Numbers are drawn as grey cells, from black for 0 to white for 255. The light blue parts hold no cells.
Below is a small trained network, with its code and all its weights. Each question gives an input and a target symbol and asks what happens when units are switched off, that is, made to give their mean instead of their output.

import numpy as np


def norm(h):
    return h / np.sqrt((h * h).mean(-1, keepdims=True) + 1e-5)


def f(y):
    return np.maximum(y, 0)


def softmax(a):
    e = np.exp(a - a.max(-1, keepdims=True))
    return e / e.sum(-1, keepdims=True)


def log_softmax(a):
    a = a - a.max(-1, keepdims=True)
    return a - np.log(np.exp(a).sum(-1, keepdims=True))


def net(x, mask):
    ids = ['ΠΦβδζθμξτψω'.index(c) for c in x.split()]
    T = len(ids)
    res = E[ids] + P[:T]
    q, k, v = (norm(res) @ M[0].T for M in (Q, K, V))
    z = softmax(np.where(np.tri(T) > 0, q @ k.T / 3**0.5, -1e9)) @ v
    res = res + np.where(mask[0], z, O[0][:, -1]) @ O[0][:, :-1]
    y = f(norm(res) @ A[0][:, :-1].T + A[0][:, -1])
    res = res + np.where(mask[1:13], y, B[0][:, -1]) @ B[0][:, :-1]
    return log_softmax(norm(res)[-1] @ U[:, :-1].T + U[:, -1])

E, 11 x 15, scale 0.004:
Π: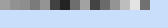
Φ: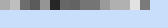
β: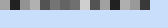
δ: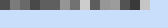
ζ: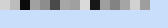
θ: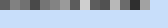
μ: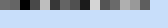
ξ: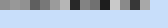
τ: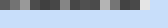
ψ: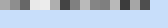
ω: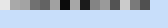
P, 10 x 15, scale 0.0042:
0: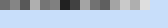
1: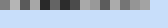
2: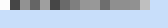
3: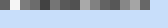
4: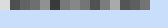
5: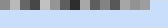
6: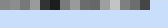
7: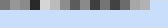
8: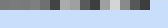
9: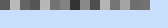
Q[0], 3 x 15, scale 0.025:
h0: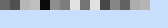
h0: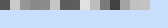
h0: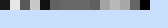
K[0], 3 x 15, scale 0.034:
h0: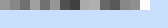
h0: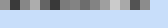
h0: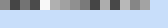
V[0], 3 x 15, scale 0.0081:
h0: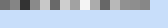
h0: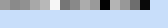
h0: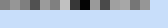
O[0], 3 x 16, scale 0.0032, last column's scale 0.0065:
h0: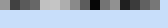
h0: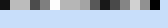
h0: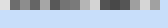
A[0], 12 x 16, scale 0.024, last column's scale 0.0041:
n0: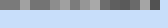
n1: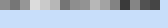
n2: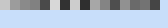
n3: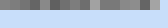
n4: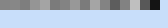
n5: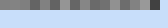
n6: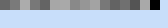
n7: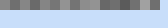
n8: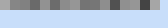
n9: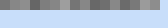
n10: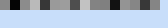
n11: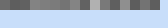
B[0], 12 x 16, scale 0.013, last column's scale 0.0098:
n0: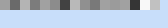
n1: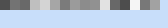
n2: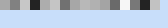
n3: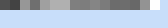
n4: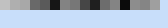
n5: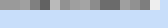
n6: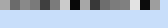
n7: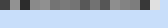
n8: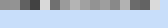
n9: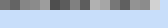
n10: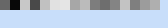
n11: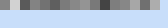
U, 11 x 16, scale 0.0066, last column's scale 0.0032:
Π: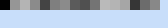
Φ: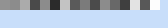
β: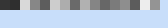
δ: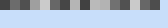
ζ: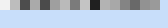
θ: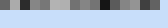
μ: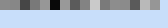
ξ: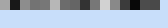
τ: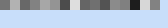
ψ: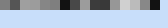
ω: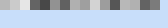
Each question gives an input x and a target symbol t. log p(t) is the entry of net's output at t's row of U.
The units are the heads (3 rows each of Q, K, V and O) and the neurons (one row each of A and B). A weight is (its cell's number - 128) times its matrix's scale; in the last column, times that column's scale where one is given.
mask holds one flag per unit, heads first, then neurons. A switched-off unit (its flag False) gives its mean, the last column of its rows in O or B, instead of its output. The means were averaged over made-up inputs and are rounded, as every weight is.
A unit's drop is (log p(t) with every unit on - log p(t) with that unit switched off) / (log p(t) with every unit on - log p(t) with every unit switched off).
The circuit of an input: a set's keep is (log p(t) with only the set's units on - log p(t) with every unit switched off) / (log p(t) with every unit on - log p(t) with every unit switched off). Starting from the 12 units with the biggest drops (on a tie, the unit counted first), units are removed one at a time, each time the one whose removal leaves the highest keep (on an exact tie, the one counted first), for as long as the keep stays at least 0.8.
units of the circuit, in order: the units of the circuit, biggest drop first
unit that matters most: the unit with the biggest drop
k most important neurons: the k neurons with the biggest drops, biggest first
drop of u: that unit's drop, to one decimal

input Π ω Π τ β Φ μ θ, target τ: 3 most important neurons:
(n0, n7, n5)
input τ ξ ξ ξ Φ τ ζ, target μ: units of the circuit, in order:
(h0, n2)
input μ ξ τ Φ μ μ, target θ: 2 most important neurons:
(n7, n11)
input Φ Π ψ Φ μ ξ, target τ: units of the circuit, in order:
(h0, n0, n7)
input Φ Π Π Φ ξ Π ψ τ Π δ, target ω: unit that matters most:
n5
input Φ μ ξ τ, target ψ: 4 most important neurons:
(n6, n0, n7, n9)
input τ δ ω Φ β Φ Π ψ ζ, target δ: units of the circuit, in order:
(h0, n9, n10)
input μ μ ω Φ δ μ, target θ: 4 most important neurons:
(n11, n0, n9, n3)
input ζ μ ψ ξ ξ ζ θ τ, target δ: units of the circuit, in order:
(n9, n7)
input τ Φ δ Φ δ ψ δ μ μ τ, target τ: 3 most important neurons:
(n0, n7, n5)
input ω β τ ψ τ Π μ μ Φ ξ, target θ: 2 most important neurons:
(n7, n5)
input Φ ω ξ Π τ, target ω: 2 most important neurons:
(n5, n3)
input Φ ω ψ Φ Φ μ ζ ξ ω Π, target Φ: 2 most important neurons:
(n4, n0)
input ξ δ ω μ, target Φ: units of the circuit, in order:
(n4)
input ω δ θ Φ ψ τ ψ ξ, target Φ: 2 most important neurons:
(n6, n9)
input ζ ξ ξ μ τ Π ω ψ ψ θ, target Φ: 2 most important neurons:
(n6, n9)
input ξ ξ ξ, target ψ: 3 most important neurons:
(n6, n0, n7)
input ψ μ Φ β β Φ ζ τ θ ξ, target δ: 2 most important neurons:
(n9, n7)
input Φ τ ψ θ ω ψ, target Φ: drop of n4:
1.0
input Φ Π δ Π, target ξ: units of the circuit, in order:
(h0)
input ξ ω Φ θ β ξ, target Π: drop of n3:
0.2
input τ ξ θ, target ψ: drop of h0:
1.2
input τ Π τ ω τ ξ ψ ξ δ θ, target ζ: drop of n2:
0.3
